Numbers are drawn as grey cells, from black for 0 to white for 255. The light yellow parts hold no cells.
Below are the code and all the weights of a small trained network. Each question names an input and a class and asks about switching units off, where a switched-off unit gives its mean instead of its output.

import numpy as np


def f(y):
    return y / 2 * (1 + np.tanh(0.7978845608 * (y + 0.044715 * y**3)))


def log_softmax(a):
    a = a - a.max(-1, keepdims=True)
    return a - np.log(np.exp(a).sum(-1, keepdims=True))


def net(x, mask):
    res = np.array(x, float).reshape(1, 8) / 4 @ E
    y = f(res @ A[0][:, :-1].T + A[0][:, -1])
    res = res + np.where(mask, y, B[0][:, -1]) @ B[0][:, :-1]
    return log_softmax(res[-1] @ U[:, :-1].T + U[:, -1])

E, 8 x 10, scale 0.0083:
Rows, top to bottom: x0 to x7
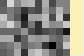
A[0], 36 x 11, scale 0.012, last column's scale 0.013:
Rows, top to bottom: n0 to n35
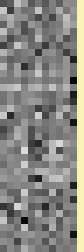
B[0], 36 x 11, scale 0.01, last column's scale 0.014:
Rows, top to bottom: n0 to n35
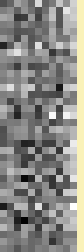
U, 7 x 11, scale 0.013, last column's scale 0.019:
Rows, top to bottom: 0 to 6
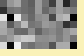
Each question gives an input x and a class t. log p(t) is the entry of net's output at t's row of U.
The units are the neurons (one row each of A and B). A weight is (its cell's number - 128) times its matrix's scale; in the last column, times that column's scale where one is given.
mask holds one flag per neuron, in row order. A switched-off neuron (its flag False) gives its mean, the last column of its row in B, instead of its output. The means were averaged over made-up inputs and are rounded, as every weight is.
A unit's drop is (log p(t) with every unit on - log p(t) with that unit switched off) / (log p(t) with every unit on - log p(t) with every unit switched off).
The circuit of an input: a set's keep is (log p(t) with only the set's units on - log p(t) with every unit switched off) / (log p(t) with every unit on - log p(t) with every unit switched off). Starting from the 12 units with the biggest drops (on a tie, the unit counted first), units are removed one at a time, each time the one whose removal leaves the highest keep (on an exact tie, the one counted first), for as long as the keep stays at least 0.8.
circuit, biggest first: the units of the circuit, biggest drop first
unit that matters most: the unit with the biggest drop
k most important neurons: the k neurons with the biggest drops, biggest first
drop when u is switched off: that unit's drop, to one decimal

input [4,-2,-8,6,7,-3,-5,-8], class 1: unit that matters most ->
n25
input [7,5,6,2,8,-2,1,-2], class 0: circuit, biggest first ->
n7; n16; n21
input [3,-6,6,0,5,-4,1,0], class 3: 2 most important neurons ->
n25; n20
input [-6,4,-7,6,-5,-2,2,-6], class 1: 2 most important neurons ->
n25; n20
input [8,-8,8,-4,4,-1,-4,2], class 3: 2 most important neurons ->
n25; n20
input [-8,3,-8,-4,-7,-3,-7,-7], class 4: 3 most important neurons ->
n21; n27; n32
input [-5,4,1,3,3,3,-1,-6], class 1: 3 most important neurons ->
n25; n20; n12
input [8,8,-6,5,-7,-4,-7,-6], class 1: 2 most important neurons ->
n25; n20
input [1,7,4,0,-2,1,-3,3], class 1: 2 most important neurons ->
n12; n21
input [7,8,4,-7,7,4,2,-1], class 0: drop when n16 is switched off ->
0.2
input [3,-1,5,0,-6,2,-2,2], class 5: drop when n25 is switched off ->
0.1
